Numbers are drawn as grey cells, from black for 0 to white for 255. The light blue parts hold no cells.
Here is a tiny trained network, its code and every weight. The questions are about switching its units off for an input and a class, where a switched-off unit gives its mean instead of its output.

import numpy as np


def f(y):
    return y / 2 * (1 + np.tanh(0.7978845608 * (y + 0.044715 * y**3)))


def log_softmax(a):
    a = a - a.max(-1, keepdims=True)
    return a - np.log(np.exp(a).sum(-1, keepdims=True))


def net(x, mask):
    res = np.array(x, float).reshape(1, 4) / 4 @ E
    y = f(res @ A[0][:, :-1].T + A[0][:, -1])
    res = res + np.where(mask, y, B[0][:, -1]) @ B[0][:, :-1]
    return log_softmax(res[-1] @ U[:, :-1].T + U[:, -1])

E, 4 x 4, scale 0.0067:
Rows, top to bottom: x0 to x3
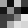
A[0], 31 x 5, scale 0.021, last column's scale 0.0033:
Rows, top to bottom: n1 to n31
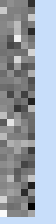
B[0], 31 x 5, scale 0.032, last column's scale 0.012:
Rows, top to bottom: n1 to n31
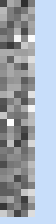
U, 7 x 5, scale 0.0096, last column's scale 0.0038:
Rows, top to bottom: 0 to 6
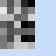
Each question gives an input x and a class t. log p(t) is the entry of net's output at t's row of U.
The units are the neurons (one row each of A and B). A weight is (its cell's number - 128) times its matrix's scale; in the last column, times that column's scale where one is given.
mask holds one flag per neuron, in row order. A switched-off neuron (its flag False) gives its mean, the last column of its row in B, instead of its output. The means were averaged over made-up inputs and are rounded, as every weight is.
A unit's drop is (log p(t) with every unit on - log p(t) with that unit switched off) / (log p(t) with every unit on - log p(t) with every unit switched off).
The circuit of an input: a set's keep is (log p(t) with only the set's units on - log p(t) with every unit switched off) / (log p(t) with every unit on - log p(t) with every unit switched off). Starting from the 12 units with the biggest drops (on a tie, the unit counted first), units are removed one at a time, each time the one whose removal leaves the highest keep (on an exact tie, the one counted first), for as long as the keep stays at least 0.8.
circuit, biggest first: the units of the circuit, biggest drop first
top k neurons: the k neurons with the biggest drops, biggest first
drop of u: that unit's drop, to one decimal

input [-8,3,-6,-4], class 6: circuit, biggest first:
(n16)
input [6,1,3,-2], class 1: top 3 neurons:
(n21, n18, n16)
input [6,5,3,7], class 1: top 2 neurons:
(n16, n28)
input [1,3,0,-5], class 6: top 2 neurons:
(n31, n16)
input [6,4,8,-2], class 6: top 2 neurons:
(n7, n31)
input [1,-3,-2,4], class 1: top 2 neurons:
(n16, n28)
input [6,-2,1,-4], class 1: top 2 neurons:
(n21, n18)
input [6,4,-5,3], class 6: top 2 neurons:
(n28, n31)
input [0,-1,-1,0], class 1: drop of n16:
0.4
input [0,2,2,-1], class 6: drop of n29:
0.1
